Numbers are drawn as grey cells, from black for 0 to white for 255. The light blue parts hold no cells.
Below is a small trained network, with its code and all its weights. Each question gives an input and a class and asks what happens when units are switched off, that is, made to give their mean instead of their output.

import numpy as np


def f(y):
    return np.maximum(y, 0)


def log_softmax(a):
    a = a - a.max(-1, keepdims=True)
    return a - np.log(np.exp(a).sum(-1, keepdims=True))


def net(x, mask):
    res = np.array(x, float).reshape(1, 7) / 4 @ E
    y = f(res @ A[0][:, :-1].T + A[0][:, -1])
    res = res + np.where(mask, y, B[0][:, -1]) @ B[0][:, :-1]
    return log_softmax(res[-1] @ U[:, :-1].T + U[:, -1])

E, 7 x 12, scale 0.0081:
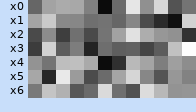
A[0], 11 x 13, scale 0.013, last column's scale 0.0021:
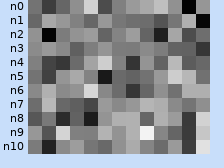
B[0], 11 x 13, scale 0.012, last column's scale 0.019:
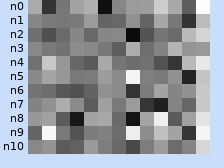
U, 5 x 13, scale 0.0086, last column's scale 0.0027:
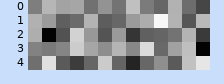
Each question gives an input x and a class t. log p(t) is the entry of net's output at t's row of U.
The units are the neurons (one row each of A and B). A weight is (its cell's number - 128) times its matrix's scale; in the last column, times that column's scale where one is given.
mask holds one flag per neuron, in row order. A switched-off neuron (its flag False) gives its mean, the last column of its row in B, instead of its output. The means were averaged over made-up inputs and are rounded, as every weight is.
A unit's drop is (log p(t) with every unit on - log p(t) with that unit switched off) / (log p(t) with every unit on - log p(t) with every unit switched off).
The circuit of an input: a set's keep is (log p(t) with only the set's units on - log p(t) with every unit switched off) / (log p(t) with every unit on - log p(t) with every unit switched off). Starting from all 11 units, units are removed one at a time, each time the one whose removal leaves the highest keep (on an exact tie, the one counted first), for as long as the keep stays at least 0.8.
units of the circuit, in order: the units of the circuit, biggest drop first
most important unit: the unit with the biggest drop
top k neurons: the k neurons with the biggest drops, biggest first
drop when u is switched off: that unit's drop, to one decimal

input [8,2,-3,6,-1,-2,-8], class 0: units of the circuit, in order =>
[n8; n5]
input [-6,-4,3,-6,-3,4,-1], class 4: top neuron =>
[n4]
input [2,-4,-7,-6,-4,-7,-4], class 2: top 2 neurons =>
[n9; n0]
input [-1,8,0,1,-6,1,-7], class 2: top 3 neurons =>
[n9; n4; n8]
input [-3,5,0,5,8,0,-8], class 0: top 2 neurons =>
[n5; n8]
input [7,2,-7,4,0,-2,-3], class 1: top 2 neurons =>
[n4; n5]
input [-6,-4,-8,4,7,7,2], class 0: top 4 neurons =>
[n5; n8; n0; n4]
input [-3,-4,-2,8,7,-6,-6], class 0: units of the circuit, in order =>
[n5; n8]
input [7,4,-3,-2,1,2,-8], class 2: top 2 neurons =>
[n9; n2]
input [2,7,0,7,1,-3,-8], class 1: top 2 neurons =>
[n4; n7]
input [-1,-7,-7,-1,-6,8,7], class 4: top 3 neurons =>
[n0; n4; n5]
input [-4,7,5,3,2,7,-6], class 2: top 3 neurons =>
[n9; n4; n8]
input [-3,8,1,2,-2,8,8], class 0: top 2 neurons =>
[n8; n0]
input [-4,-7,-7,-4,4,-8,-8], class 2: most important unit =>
n0
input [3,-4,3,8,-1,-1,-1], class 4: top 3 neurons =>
[n0; n8; n9]
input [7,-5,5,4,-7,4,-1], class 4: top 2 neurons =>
[n8; n7]
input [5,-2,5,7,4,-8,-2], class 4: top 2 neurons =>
[n0; n9]
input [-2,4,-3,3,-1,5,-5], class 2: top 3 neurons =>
[n9; n8; n4]
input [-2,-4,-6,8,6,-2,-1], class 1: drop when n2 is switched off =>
0.1
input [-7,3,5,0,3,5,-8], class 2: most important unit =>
n9
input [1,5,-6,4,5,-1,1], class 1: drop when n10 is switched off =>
0.1
